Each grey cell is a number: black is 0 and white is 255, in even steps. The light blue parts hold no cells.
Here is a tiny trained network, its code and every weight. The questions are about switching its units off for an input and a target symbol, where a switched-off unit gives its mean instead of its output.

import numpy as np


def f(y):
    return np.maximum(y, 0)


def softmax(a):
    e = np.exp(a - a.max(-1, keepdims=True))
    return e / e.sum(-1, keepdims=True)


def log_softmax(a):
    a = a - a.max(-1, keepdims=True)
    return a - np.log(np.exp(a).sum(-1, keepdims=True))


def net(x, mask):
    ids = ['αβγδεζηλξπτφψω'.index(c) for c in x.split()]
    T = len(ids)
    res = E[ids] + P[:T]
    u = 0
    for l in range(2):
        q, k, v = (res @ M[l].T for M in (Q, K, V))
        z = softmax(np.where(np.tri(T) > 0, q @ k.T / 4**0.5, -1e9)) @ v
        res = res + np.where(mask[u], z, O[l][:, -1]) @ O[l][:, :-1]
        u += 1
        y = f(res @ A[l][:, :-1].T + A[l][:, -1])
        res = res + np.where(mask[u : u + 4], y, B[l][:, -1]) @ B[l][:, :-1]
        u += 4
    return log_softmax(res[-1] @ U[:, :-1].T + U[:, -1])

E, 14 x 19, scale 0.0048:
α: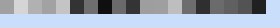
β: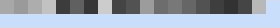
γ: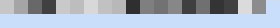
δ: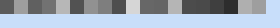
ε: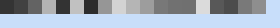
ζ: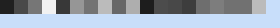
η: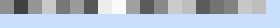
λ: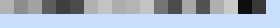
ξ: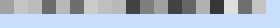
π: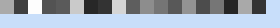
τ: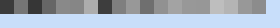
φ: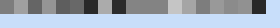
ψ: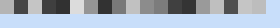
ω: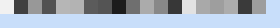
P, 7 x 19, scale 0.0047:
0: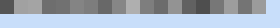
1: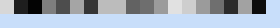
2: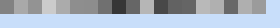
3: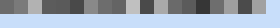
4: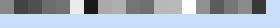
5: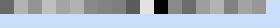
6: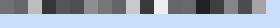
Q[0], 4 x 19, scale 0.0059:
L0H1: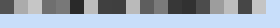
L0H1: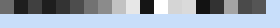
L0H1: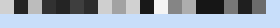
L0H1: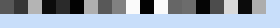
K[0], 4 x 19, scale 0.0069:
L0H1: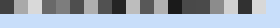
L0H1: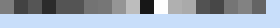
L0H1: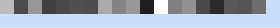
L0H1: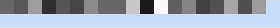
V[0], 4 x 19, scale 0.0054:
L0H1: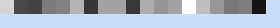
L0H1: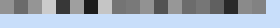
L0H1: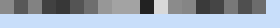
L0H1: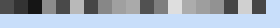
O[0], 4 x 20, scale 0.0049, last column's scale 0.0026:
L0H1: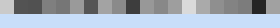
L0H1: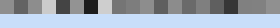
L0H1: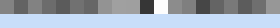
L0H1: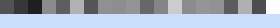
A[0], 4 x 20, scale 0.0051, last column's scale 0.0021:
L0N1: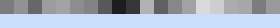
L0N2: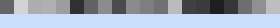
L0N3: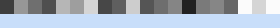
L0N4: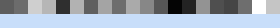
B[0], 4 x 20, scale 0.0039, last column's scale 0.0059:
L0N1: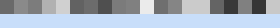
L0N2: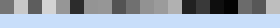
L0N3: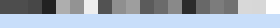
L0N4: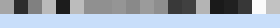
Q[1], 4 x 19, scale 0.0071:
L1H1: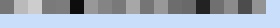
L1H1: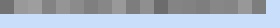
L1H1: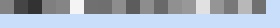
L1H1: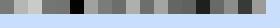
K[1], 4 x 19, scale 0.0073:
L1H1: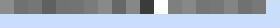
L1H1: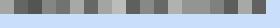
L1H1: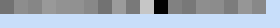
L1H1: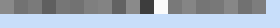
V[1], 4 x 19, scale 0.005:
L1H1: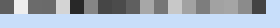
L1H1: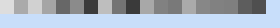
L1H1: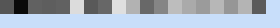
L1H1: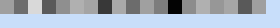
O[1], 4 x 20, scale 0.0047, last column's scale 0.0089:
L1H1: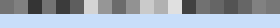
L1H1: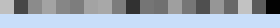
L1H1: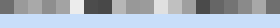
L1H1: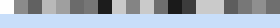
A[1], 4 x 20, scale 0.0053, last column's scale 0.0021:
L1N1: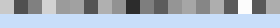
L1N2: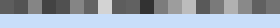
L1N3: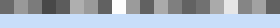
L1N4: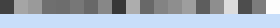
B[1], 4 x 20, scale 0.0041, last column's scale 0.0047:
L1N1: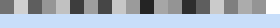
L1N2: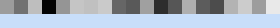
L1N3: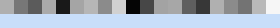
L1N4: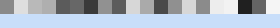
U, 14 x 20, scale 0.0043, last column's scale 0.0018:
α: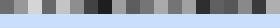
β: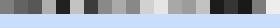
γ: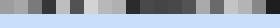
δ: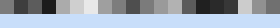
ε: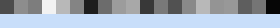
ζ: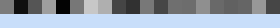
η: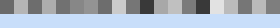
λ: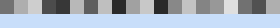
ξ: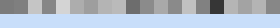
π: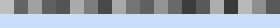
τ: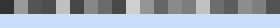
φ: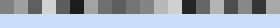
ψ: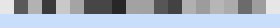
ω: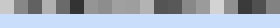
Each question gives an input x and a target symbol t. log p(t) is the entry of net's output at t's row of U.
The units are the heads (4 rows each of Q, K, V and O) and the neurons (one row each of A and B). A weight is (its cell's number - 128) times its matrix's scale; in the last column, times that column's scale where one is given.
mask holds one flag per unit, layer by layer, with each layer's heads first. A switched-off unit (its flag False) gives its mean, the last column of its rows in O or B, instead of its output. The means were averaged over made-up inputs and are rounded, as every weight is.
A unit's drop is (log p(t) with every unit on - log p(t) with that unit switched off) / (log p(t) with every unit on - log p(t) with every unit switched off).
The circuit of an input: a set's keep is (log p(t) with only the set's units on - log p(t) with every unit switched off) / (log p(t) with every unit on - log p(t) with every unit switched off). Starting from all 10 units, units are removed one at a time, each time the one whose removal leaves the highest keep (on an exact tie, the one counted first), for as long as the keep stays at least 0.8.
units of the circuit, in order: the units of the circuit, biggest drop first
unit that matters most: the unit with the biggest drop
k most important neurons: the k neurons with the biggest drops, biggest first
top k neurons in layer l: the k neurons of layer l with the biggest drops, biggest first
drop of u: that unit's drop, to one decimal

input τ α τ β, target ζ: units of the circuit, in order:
L1H1; L0H1; L0N2; L0N4
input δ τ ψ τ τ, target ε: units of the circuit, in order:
L1H1; L0N4; L0H1; L0N3
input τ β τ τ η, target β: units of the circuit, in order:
L0H1
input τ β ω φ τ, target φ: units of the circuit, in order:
L1H1; L0H1; L1N1; L0N3
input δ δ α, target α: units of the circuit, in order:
L0H1; L1H1; L0N2
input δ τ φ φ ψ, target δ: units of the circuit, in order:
L1H1; L0H1; L1N2; L1N4
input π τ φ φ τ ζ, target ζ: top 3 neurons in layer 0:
L0N4; L0N2; L0N1
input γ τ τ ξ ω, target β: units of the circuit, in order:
L1H1; L0H1; L0N3
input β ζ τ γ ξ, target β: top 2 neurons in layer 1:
L1N1; L1N2
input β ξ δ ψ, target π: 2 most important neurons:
L0N4; L0N3
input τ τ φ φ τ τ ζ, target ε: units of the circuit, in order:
L1H1; L0H1; L0N4
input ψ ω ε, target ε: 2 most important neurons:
L0N4; L1N1
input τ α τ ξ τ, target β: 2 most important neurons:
L0N3; L1N1
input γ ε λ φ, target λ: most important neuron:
L1N4
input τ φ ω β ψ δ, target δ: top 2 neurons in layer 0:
L0N2; L0N3
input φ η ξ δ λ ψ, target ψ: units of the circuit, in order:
L1H1; L0H1; L0N4; L0N2
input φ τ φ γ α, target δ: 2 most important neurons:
L1N2; L1N4
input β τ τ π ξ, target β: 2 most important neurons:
L0N3; L1N1
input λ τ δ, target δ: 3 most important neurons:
L0N3; L0N2; L1N4
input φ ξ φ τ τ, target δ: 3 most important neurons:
L1N2; L1N4; L0N1
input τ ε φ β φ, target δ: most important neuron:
L1N2
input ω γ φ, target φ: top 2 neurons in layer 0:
L0N1; L0N3
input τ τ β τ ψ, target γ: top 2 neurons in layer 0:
L0N4; L0N2
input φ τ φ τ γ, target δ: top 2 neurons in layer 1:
L1N2; L1N4
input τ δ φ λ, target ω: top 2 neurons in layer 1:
L1N2; L1N4
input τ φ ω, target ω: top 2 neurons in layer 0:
L0N1; L0N3
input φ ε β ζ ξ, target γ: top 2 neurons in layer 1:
L1N1; L1N2
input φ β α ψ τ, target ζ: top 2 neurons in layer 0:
L0N2; L0N1
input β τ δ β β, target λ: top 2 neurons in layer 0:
L0N2; L0N3
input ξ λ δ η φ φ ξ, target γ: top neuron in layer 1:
L1N4
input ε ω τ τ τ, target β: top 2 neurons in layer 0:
L0N3; L0N1
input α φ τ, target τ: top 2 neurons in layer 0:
L0N1; L0N3
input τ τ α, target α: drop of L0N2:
0.2
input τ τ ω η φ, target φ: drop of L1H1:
1.2
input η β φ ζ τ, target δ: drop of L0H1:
0.6
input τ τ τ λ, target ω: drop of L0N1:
0.0
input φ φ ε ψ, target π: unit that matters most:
L0N4
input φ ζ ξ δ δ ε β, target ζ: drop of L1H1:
0.9
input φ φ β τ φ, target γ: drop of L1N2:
0.4
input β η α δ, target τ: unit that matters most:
L0N2
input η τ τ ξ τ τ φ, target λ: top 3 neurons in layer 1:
L1N4; L1N2; L1N1
